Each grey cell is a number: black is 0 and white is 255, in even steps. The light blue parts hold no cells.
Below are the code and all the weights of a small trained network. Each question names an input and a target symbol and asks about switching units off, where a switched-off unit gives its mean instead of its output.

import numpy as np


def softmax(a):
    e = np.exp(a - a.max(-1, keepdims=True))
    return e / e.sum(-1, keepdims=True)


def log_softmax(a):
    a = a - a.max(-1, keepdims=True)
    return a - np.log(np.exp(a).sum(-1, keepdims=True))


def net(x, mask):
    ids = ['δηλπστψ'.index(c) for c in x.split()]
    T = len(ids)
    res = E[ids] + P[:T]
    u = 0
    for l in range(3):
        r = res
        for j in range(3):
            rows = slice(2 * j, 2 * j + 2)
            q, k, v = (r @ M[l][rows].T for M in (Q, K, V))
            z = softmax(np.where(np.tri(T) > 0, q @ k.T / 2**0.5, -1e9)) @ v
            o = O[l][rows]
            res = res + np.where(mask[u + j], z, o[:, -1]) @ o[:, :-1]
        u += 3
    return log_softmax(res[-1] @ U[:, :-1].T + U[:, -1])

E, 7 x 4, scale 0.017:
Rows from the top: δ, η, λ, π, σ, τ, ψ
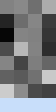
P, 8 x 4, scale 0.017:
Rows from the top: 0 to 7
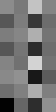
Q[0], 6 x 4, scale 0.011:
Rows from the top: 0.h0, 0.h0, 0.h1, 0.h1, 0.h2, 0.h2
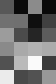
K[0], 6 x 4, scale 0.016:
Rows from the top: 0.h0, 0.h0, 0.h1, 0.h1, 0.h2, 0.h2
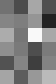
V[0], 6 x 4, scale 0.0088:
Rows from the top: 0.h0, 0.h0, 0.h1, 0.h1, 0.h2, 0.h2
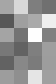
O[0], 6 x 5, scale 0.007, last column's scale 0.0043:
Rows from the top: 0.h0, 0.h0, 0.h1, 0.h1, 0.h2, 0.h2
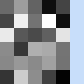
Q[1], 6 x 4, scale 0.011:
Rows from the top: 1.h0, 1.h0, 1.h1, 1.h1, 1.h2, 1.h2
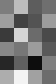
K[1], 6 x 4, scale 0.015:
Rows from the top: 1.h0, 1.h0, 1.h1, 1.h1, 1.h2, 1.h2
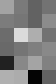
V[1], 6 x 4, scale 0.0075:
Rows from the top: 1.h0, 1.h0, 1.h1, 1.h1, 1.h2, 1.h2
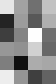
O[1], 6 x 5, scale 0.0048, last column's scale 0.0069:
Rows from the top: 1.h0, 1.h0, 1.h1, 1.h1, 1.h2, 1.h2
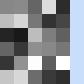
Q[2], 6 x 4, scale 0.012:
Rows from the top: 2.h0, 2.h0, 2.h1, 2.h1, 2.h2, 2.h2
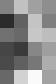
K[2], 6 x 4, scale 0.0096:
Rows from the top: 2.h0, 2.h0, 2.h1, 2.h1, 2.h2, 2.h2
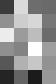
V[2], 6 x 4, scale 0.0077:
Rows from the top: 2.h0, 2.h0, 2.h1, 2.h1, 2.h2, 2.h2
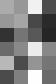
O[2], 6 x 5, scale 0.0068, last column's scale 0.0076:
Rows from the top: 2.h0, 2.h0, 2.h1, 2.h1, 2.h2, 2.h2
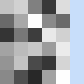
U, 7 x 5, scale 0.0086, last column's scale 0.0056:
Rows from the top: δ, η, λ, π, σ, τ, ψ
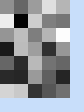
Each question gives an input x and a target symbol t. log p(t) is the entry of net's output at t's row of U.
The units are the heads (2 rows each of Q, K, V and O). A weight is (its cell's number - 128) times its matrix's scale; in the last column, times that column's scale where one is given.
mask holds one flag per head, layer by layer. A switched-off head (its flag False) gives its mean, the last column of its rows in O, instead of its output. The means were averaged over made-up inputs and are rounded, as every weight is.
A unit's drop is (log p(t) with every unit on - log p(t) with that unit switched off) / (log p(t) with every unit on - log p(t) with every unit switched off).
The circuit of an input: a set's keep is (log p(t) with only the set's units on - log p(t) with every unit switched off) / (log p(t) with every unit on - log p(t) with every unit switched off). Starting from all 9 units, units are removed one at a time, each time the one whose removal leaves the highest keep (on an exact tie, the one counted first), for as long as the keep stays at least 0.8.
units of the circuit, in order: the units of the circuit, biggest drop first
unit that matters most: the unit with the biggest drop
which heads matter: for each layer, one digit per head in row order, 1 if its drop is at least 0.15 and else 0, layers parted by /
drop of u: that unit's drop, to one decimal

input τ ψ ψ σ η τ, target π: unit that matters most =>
0.h0
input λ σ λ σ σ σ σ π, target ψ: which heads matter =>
001 / 001 / 100
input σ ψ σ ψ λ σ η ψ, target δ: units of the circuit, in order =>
(0.h1 2.h1 1.h2)
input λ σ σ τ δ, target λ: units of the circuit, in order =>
(0.h0 1.h1)
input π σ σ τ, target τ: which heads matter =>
111 / 001 / 110
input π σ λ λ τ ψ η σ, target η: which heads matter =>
111 / 001 / 011
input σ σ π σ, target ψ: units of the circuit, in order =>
(0.h1 1.h1)
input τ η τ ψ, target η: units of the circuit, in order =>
(1.h2 0.h0 0.h1)
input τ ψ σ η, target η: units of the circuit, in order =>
(0.h0 2.h1 0.h2)
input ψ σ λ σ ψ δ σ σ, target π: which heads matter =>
001 / 000 / 101
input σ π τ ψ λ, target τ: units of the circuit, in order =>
(0.h1 1.h1 2.h2)
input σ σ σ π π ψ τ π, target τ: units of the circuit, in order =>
(0.h1 1.h1)
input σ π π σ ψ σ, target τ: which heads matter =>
111 / 001 / 110
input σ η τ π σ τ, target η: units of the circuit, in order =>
(0.h0 2.h1)
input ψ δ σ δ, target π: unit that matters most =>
1.h2
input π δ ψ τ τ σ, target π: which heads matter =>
001 / 000 / 001
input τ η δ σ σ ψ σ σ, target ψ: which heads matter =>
001 / 000 / 100
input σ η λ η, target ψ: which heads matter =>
001 / 010 / 101
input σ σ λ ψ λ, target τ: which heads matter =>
010 / 011 / 001
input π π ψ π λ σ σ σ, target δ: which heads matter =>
110 / 011 / 011
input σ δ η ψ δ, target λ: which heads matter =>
111 / 000 / 000
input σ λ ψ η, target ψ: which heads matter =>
000 / 110 / 000
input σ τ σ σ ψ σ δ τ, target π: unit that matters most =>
0.h2
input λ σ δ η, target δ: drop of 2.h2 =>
0.1
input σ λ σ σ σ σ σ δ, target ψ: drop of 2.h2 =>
0.2
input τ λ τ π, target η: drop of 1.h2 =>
0.4
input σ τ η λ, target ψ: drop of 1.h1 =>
0.3
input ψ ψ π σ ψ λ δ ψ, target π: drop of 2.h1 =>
0.0
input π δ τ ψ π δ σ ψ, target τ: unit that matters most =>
1.h1
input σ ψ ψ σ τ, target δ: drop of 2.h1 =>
-0.1
